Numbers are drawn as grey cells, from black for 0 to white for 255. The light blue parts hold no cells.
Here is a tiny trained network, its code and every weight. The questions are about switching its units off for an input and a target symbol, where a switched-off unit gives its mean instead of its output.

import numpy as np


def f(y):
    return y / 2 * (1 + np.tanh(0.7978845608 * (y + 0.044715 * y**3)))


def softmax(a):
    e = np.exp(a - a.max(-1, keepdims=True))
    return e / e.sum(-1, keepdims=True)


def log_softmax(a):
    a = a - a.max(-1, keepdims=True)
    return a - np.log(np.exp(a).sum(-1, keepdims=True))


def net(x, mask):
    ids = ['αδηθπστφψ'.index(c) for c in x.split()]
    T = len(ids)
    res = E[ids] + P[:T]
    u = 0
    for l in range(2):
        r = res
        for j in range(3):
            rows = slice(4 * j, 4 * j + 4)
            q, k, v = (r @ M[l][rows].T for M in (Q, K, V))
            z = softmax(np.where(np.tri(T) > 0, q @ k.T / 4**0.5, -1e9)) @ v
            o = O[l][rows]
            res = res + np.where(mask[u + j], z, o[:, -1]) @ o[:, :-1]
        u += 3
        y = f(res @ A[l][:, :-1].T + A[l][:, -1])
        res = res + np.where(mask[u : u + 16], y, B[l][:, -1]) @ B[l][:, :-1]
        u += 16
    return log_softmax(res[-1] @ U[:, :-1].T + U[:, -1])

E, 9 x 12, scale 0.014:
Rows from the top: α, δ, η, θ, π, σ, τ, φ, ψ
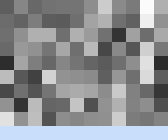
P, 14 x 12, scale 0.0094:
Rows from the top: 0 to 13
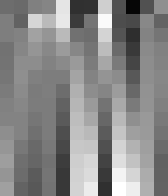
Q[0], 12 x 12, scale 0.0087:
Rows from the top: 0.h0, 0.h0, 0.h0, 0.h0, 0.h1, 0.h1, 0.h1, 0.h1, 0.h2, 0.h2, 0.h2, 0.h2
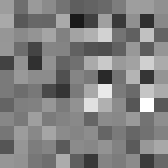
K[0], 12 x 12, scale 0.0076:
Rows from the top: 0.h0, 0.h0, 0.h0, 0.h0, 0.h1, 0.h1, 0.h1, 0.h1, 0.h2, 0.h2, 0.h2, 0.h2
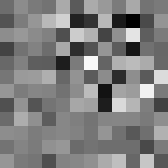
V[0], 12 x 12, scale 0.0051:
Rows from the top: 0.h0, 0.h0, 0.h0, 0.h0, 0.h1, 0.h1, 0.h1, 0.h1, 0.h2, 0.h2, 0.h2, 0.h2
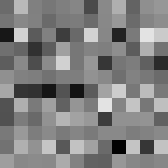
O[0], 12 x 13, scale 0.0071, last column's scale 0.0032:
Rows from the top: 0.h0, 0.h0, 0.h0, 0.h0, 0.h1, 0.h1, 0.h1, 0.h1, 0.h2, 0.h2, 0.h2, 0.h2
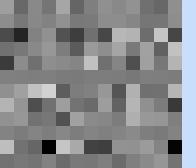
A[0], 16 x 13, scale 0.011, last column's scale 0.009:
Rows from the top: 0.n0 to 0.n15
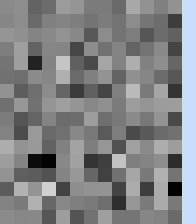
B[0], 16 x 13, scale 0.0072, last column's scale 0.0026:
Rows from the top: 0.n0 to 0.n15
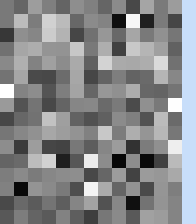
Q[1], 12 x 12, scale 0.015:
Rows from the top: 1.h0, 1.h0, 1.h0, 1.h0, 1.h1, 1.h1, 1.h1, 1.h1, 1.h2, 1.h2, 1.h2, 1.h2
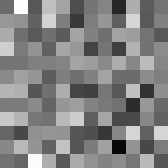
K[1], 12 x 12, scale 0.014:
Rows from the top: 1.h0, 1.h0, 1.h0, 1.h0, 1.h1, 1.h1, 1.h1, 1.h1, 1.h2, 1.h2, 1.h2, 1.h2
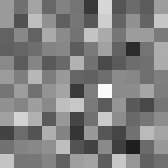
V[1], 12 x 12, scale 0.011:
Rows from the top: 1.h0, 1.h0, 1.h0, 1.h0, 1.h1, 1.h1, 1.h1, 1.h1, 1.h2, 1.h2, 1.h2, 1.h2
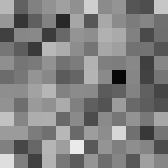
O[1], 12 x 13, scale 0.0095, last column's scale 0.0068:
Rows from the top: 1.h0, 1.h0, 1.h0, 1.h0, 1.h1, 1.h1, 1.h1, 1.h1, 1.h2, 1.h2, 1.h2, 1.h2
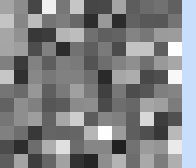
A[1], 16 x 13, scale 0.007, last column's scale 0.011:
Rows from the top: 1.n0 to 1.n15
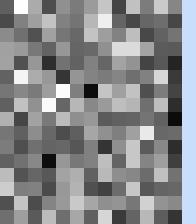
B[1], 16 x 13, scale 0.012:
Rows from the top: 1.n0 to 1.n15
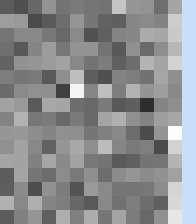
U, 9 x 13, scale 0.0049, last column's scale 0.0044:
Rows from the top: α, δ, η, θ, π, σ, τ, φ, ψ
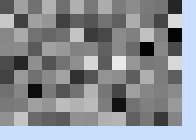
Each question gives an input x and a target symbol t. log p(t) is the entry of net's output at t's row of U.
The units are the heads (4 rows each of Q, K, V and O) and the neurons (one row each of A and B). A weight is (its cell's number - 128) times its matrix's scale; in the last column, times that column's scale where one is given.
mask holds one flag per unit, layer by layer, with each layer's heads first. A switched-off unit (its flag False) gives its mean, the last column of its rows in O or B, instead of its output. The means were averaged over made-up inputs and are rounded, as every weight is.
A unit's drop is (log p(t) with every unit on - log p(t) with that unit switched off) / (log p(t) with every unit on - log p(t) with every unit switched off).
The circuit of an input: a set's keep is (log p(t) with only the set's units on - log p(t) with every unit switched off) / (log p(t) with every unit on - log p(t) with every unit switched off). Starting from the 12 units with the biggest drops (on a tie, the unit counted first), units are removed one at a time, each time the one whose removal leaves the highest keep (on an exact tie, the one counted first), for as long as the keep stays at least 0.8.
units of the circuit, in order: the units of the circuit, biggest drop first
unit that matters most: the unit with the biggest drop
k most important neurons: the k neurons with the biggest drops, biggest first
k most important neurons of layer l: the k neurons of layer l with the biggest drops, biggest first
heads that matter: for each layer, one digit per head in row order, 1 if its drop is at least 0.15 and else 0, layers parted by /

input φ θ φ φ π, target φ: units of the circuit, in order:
1.h2
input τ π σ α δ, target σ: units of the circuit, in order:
1.h2, 0.h0, 1.h1
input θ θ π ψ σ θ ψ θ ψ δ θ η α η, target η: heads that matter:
011 / 011
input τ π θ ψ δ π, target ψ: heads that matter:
000 / 011
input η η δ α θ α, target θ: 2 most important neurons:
1.n7, 0.n4
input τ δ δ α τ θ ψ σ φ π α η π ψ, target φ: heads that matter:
000 / 100
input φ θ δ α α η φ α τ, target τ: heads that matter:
000 / 110
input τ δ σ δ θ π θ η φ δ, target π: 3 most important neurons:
0.n13, 0.n10, 1.n14
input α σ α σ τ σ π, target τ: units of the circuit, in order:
1.h2, 1.n1, 1.h1
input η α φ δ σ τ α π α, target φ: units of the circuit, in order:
1.h0, 1.n11
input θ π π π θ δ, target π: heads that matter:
000 / 101
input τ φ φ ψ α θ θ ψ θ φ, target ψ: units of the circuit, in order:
0.h0, 1.h2
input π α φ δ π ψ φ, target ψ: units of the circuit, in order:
1.h2, 0.h0
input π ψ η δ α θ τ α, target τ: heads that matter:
000 / 100
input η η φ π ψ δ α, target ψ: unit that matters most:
0.h2
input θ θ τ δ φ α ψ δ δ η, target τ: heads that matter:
010 / 100
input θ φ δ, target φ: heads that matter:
000 / 001
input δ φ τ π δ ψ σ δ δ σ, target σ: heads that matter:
000 / 011
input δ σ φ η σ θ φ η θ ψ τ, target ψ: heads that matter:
111 / 011
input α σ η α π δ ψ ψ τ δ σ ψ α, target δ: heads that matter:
000 / 110
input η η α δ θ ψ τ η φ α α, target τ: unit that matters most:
0.n11
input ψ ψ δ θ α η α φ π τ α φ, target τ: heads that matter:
000 / 110
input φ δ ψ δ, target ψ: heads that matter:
000 / 001
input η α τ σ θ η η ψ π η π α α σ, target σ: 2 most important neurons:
1.n13, 1.n4
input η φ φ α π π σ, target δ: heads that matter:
011 / 110
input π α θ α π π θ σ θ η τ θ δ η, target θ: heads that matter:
111 / 111
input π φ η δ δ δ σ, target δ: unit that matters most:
1.h0
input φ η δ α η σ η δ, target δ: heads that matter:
010 / 100
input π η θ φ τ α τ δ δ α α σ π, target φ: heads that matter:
000 / 110
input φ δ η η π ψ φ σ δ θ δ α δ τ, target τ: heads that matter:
000 / 001
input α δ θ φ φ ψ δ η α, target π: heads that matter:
010 / 110
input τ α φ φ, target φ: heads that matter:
000 / 001
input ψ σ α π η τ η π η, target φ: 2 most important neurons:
0.n11, 1.n4
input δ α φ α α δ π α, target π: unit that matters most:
0.h0
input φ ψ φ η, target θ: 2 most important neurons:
0.n13, 0.n14
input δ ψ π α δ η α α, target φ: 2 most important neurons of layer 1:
1.n3, 1.n11
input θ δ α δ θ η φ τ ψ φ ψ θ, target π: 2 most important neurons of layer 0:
0.n13, 0.n14
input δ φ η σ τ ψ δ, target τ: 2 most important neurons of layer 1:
1.n13, 1.n3
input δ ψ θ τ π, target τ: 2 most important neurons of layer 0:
0.n2, 0.n15
